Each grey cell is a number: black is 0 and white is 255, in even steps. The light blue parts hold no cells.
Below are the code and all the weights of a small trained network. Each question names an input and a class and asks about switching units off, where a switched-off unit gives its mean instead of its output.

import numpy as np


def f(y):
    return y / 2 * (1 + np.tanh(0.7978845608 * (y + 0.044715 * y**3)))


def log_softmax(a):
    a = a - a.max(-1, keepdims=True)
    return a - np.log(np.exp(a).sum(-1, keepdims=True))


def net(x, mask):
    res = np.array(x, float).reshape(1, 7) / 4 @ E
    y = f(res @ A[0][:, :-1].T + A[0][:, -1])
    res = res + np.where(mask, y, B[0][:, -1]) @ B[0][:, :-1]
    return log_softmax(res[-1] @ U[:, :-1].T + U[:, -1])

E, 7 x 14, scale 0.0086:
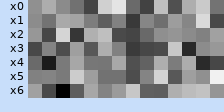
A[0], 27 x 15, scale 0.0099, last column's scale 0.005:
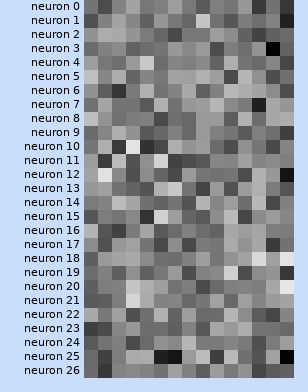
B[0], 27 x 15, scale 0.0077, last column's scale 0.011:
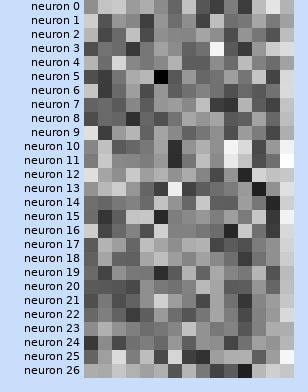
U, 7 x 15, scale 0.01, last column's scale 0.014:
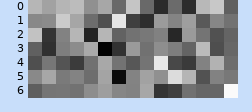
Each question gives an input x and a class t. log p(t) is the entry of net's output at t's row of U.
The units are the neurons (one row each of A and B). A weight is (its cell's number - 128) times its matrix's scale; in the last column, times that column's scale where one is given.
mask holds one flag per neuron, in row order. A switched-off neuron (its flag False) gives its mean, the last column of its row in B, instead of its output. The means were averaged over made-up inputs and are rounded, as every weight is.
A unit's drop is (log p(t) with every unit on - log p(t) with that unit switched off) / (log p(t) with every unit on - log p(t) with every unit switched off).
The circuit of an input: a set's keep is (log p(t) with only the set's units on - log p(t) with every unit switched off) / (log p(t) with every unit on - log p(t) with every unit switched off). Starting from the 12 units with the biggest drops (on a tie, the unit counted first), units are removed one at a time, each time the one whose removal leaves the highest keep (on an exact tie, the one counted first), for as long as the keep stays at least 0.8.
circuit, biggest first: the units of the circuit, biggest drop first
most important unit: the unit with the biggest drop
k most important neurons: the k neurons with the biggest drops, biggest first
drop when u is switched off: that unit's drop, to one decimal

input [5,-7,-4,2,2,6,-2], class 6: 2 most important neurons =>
[neuron 7; neuron 3]
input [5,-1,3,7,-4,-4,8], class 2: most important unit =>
neuron 16
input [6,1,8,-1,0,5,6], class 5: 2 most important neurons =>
[neuron 11; neuron 25]
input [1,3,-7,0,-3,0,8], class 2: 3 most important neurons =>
[neuron 16; neuron 6; neuron 11]
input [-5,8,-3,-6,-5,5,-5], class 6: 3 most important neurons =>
[neuron 14; neuron 18; neuron 15]
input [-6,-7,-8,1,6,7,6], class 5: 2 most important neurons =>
[neuron 10; neuron 3]
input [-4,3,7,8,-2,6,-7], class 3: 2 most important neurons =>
[neuron 15; neuron 19]
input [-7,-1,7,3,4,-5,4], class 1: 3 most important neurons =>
[neuron 25; neuron 10; neuron 4]
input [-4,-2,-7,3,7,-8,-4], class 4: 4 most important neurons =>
[neuron 3; neuron 24; neuron 12; neuron 11]
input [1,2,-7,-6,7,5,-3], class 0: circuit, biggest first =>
[neuron 26; neuron 0]
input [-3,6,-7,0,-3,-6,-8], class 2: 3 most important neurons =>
[neuron 9; neuron 2; neuron 14]
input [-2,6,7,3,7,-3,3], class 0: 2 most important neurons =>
[neuron 26; neuron 17]
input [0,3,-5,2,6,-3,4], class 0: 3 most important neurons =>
[neuron 26; neuron 11; neuron 0]
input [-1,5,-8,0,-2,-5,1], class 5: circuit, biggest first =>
[neuron 10]
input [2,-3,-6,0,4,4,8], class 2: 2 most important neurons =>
[neuron 6; neuron 16]
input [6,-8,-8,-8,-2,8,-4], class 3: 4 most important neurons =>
[neuron 5; neuron 8; neuron 11; neuron 3]
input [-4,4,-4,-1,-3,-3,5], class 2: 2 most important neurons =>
[neuron 16; neuron 6]
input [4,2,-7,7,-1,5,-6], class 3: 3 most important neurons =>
[neuron 15; neuron 19; neuron 11]
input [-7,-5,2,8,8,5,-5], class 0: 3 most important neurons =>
[neuron 0; neuron 26; neuron 23]
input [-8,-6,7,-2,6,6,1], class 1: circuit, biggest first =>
[neuron 25]
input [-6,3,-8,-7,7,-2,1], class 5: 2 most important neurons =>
[neuron 10; neuron 12]
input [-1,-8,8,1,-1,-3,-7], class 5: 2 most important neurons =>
[neuron 11; neuron 16]
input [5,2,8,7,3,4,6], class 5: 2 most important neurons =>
[neuron 11; neuron 5]
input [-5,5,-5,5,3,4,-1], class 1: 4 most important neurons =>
[neuron 25; neuron 11; neuron 5; neuron 4]
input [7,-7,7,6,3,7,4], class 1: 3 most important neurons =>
[neuron 13; neuron 10; neuron 3]
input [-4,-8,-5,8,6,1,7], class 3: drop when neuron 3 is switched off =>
-0.1
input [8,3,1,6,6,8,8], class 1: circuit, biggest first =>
[neuron 13]
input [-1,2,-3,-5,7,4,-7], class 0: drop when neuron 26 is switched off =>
0.7
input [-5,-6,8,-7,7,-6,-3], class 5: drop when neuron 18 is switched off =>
0.2
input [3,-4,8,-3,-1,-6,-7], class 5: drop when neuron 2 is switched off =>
-0.1
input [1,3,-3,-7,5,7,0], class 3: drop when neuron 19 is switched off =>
-0.1
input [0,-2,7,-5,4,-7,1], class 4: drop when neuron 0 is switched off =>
0.0
